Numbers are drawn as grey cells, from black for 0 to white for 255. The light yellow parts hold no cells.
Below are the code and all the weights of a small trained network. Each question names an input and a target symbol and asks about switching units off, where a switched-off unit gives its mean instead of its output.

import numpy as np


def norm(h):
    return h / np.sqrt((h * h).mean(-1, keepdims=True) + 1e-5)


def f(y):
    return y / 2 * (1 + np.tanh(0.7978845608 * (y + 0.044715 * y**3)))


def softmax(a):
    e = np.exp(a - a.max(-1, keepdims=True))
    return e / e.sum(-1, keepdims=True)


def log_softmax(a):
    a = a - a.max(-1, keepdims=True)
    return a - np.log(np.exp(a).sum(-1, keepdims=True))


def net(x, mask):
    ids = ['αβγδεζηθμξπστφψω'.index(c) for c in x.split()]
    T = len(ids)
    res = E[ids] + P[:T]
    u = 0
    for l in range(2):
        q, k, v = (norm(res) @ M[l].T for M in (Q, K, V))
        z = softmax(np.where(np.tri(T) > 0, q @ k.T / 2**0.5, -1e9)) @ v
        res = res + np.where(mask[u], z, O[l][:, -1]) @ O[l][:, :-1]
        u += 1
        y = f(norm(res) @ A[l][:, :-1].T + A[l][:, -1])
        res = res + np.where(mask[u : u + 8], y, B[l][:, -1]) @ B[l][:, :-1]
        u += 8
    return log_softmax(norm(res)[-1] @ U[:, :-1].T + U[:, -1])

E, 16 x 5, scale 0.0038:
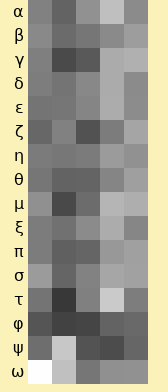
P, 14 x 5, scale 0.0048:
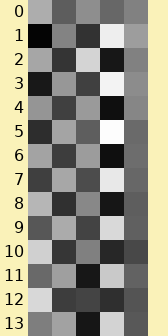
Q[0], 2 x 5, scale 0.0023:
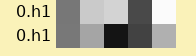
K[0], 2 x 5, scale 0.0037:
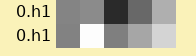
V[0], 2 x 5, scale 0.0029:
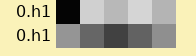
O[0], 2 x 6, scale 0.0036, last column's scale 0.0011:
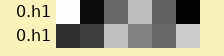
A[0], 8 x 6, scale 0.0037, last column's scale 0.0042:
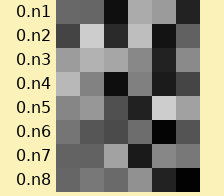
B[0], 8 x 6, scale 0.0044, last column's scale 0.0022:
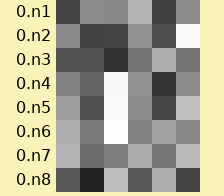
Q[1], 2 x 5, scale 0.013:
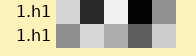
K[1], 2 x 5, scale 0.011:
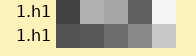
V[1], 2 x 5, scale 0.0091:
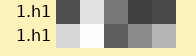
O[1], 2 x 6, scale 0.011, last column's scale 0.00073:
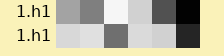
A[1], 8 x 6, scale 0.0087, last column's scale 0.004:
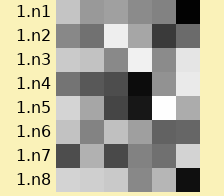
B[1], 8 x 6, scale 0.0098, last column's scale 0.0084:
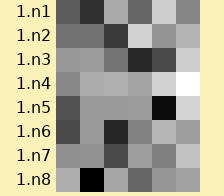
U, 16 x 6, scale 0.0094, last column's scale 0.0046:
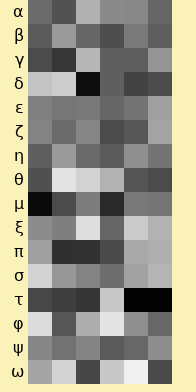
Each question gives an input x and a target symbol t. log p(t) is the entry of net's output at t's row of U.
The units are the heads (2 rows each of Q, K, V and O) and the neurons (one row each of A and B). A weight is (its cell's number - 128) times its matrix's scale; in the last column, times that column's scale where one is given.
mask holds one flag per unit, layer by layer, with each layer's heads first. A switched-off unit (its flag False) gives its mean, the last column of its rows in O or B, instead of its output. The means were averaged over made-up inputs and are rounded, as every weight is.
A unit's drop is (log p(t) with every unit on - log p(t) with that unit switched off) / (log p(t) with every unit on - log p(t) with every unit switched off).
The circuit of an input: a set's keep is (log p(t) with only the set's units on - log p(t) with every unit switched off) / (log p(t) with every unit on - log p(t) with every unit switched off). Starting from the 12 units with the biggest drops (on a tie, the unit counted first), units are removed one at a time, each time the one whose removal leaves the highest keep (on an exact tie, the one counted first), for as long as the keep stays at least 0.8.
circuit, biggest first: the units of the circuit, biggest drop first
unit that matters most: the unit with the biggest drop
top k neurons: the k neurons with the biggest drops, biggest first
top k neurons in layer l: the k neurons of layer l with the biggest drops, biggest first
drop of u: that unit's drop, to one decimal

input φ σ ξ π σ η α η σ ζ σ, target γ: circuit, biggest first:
(1.h1; 0.h1)
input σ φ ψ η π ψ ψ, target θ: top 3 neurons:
(0.n2; 0.n5; 1.n5)
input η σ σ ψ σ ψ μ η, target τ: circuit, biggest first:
(1.n4)
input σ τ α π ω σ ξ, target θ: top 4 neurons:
(0.n5; 1.n5; 0.n2; 1.n4)
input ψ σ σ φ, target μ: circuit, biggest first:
(0.h1; 1.h1)
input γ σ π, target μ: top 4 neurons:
(0.n5; 0.n2; 0.n6; 1.n5)
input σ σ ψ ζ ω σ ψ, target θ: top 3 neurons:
(0.n5; 1.n5; 0.n2)
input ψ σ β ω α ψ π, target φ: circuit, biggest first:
(0.h1; 1.h1)
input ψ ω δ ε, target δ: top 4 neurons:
(0.n2; 1.n3; 1.n4; 1.n5)
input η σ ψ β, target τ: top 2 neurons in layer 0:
(0.n7; 0.n5)
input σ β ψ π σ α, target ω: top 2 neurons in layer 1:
(1.n5; 1.n3)
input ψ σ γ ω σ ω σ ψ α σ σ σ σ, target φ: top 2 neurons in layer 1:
(1.n2; 1.n5)
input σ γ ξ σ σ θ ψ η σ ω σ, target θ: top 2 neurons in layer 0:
(0.n5; 0.n2)
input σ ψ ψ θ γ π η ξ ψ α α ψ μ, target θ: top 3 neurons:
(0.n2; 0.n5; 1.n5)
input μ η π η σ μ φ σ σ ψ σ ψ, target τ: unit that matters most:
0.n2
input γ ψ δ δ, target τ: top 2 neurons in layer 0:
(0.n2; 0.n1)
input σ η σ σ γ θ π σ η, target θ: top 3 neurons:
(0.n5; 1.n5; 0.n2)
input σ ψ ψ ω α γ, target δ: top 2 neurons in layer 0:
(0.n2; 0.n1)
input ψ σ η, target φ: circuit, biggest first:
(0.h1; 1.h1; 1.n2)
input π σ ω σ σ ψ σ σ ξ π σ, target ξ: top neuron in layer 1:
(1.n4)
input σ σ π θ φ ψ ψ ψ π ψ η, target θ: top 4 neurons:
(0.n2; 0.n5; 1.n5; 1.n4)
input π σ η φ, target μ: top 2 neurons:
(1.n5; 1.n2)
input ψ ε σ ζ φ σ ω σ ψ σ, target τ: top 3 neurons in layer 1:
(1.n4; 1.n3; 1.n6)
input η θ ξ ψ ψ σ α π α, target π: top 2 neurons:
(0.n2; 0.n5)
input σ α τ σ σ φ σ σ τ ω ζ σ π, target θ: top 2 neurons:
(0.n5; 1.n5)
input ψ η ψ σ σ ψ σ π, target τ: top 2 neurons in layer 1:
(1.n4; 1.n6)
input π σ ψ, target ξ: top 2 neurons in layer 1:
(1.n4; 1.n5)
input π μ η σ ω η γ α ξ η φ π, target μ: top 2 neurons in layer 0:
(0.n7; 0.n4)
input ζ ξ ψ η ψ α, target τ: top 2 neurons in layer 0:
(0.n7; 0.n5)
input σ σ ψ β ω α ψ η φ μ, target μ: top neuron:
(0.n7)
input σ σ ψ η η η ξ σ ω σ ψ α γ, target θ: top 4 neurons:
(0.n2; 0.n5; 1.n5; 1.n4)
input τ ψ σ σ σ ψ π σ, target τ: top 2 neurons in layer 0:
(0.n2; 0.n1)
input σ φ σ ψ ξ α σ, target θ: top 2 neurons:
(0.n2; 0.n5)
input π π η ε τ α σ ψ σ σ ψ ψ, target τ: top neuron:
(1.n4)
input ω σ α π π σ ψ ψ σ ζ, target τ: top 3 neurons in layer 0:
(0.n2; 0.n1; 0.n4)
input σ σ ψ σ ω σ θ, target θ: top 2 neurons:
(0.n5; 1.n5)
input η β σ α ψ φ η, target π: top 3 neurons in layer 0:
(0.n2; 0.n5; 0.n4)
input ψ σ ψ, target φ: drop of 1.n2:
0.2
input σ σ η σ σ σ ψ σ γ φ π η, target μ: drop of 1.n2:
0.2
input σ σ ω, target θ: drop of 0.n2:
0.1
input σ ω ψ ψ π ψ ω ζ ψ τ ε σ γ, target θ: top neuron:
(0.n2)
